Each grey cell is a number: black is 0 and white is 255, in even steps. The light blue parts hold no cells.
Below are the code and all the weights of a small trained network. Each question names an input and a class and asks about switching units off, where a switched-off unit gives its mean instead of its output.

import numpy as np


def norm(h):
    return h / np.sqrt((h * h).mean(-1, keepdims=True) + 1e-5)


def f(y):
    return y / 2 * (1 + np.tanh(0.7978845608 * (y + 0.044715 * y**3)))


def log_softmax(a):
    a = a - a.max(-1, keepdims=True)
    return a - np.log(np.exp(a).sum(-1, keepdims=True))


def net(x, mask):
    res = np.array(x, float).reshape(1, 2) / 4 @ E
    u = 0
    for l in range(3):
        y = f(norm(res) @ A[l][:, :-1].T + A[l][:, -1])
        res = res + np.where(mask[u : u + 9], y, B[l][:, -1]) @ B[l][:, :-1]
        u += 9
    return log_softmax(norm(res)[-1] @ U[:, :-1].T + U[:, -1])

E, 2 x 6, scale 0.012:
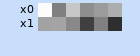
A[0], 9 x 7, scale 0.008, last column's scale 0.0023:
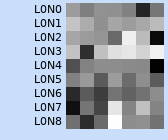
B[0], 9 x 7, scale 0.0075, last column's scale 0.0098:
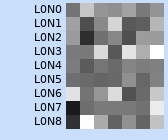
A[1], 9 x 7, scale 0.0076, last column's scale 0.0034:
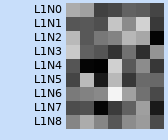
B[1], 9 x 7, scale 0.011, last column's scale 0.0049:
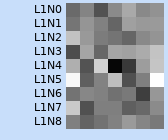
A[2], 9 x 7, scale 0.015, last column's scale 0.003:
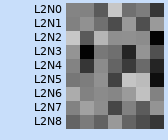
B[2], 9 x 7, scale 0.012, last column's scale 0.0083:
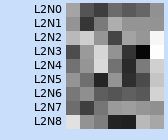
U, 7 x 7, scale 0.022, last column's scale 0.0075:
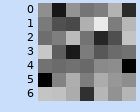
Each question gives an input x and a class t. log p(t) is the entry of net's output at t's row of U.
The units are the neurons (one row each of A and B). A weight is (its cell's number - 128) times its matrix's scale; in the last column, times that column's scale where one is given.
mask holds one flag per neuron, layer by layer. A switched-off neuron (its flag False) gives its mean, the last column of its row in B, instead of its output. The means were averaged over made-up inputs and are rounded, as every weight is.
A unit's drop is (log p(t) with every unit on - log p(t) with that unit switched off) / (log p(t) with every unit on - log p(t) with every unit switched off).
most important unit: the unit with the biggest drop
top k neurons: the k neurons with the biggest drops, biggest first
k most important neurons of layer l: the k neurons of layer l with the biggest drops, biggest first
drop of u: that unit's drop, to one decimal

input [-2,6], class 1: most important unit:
L0N1
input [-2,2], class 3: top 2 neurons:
[L0N3, L0N7]
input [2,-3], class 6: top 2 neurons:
[L0N3, L2N3]
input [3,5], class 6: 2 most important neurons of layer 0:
[L0N7, L0N8]
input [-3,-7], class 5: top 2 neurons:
[L0N8, L0N1]
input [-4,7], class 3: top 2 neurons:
[L0N3, L2N8]
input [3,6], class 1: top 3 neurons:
[L1N5, L0N3, L0N6]
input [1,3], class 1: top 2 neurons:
[L1N5, L0N3]
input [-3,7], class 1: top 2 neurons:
[L0N1, L0N7]
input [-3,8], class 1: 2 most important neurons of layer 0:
[L0N1, L0N7]
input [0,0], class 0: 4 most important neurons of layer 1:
[L1N5, L1N4, L1N6, L1N1]
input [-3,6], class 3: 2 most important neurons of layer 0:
[L0N3, L0N8]
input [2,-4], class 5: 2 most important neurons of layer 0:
[L0N8, L0N6]
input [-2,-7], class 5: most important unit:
L0N8
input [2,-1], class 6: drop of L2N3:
0.0
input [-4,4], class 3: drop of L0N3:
1.3
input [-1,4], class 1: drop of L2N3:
0.1
